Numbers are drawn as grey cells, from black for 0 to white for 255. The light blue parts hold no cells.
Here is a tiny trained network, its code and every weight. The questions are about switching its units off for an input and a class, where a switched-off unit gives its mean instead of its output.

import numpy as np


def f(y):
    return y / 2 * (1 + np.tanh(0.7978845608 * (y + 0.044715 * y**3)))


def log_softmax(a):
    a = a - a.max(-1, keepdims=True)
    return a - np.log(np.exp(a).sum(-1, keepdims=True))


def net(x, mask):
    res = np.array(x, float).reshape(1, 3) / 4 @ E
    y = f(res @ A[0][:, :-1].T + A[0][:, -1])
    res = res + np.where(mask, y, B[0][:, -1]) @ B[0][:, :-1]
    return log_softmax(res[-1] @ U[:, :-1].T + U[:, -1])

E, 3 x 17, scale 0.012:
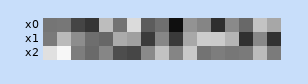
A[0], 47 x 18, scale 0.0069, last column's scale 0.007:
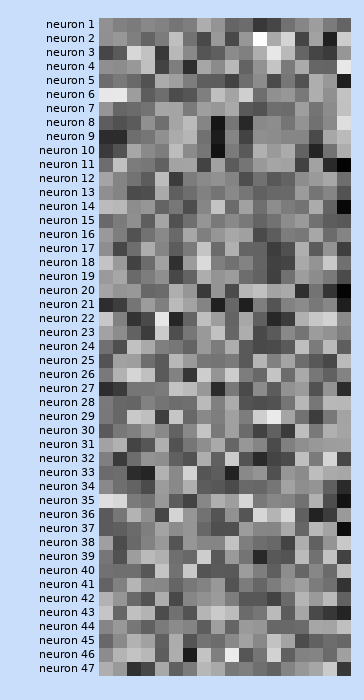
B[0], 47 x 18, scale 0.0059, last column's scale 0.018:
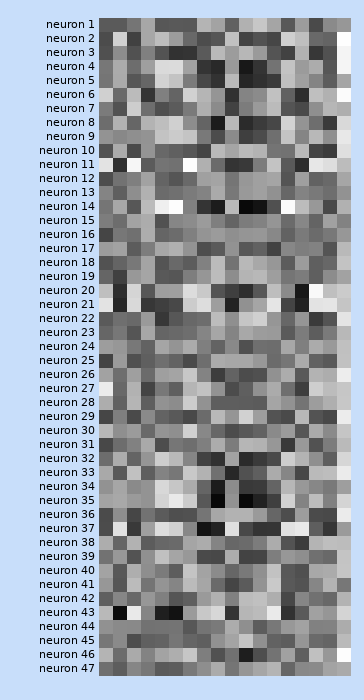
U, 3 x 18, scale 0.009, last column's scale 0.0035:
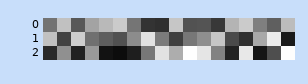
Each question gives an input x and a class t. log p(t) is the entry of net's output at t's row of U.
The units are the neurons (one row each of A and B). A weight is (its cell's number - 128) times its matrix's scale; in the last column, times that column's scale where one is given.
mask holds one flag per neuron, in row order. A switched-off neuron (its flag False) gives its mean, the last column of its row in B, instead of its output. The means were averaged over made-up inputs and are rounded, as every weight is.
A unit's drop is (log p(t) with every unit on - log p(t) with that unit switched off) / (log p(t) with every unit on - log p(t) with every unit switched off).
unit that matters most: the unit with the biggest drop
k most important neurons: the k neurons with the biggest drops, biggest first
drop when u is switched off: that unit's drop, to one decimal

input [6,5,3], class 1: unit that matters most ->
neuron 33
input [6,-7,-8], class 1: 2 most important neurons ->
[neuron 21; neuron 27]
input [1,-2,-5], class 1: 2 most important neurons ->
[neuron 21; neuron 2]
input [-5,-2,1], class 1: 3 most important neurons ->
[neuron 43; neuron 2; neuron 8]
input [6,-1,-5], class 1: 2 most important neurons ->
[neuron 21; neuron 33]
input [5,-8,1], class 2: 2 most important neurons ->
[neuron 22; neuron 18]
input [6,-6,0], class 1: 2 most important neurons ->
[neuron 33; neuron 3]
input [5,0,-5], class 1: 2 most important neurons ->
[neuron 21; neuron 33]
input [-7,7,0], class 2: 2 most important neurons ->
[neuron 3; neuron 29]
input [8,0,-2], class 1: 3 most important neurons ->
[neuron 33; neuron 40; neuron 4]
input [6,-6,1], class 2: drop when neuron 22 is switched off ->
0.4
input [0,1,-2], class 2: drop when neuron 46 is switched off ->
0.2
